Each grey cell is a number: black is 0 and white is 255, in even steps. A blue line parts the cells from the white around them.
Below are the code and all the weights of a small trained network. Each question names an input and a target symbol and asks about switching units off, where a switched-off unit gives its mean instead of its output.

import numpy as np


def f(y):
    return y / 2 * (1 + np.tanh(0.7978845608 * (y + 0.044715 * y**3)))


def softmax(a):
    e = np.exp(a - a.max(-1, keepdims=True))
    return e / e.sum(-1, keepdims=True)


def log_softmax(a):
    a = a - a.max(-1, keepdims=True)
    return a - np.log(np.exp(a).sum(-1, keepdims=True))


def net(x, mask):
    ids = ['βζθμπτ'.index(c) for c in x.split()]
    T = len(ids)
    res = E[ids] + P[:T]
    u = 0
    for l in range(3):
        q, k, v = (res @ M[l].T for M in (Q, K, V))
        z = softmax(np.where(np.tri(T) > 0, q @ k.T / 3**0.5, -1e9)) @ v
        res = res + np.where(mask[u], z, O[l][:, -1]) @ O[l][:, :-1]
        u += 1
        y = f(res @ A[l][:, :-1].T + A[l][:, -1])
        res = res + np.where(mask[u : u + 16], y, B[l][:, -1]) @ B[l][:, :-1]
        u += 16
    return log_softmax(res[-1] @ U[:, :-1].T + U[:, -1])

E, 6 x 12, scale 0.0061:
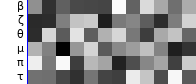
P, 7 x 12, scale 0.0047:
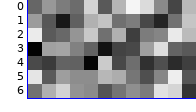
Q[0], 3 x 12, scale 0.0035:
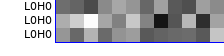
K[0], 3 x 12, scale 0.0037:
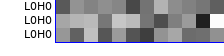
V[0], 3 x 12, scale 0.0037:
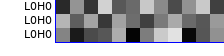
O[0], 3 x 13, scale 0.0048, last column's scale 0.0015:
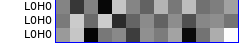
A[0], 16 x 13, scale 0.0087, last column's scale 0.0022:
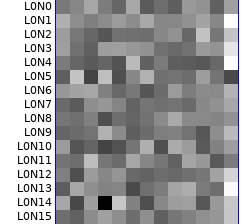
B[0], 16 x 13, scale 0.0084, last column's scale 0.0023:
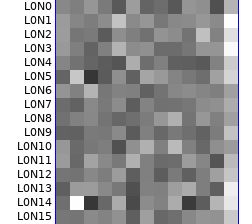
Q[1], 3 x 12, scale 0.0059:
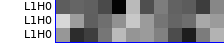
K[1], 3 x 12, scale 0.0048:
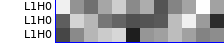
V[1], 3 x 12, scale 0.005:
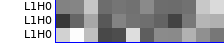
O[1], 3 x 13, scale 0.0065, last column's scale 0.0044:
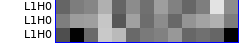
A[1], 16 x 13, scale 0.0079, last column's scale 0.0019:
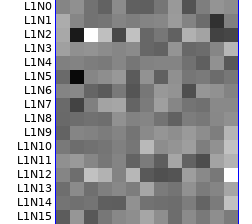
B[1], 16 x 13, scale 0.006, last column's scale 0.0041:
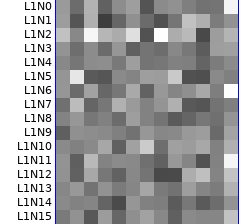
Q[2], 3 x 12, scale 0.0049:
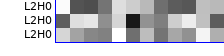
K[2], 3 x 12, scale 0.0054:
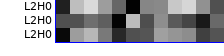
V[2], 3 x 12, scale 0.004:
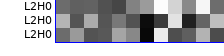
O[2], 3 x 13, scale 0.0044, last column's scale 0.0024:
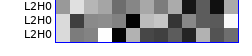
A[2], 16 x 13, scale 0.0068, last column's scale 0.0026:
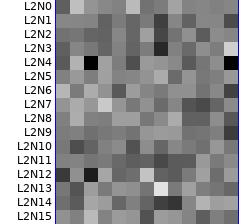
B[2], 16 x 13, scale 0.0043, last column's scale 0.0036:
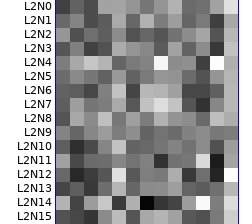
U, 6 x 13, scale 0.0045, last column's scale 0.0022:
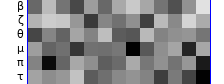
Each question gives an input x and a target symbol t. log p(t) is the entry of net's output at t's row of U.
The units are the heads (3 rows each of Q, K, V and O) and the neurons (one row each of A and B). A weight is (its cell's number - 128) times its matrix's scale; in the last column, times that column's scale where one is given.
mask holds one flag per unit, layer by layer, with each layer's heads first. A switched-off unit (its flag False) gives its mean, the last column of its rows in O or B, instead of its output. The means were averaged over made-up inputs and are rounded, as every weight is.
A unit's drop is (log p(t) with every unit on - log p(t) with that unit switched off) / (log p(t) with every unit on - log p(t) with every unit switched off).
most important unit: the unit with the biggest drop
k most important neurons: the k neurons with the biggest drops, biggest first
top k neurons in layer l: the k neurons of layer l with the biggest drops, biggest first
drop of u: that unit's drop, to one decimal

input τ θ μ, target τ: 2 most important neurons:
(L0N2, L1N6)
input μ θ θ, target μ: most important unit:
L0H0
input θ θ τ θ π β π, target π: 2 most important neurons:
(L0N4, L1N11)
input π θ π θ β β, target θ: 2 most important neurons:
(L0N13, L0N5)
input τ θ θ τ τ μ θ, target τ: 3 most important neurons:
(L1N2, L0N2, L2N6)
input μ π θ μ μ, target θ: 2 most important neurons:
(L0N4, L0N5)
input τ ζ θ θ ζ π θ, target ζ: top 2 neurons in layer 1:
(L1N2, L1N12)
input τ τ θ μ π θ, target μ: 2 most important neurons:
(L0N5, L0N14)
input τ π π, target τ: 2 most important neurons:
(L2N7, L0N2)
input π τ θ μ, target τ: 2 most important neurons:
(L0N2, L0N13)
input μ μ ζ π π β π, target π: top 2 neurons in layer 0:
(L0N5, L0N6)
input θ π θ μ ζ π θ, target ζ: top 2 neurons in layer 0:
(L0N14, L0N11)
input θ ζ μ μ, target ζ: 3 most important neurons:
(L0N13, L2N12, L0N12)
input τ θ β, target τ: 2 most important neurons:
(L0N2, L1N6)
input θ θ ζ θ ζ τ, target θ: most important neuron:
(L0N13)
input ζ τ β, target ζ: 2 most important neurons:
(L2N12, L0N9)
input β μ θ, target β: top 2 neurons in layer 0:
(L0N5, L0N10)
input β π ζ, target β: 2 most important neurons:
(L0N3, L0N10)
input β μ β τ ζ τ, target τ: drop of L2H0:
1.2
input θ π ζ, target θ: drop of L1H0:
0.2
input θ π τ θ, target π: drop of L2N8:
0.0
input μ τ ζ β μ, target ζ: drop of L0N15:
0.1
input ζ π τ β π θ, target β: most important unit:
L0N5
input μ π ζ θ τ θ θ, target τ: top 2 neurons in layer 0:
(L0N4, L0N2)
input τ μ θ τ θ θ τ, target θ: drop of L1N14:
0.1
